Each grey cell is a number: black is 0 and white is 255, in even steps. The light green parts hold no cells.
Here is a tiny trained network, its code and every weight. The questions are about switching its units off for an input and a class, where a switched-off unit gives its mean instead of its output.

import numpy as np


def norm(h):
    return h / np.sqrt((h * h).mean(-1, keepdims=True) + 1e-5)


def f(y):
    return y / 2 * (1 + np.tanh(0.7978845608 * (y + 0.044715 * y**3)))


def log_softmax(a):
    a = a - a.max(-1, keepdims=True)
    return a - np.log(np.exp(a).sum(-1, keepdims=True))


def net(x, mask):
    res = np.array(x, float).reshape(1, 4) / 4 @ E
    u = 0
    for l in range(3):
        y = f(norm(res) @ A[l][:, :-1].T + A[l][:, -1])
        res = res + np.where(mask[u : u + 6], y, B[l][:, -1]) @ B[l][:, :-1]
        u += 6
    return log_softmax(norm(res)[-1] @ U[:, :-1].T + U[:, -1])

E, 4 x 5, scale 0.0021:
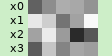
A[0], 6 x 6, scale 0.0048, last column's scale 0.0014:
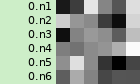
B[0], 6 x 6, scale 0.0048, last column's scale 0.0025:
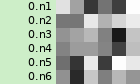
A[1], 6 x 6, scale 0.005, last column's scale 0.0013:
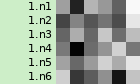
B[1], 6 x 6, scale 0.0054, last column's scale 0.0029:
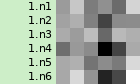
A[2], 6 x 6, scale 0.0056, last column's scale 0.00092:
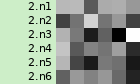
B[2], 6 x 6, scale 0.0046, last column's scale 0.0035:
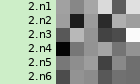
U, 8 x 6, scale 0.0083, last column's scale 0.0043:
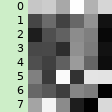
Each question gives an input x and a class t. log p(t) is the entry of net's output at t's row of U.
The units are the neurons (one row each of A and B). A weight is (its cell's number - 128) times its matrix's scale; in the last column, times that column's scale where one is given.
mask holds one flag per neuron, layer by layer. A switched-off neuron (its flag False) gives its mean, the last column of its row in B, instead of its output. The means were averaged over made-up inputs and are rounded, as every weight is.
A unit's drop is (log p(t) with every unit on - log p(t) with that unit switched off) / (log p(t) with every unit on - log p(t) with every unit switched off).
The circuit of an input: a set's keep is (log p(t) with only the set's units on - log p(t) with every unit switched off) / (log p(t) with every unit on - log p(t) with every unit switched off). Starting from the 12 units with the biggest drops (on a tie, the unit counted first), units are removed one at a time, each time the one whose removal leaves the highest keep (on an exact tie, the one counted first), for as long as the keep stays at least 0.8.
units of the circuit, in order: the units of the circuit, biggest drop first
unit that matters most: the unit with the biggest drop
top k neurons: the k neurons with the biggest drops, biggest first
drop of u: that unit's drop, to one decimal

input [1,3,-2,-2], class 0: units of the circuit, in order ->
[0.n5; 0.n1; 1.n6]
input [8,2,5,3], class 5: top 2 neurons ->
[0.n1; 2.n2]
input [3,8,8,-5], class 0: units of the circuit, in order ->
[1.n4; 1.n6]
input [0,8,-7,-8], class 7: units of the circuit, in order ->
[1.n4; 0.n2]
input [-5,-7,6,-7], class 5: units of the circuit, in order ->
[0.n5; 0.n2]
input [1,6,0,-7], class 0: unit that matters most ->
0.n1
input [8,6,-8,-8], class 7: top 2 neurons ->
[1.n4; 0.n2]
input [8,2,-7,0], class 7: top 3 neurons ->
[0.n2; 1.n6; 0.n1]
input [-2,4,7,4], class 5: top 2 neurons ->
[0.n5; 0.n1]
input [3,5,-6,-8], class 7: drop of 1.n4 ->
0.1
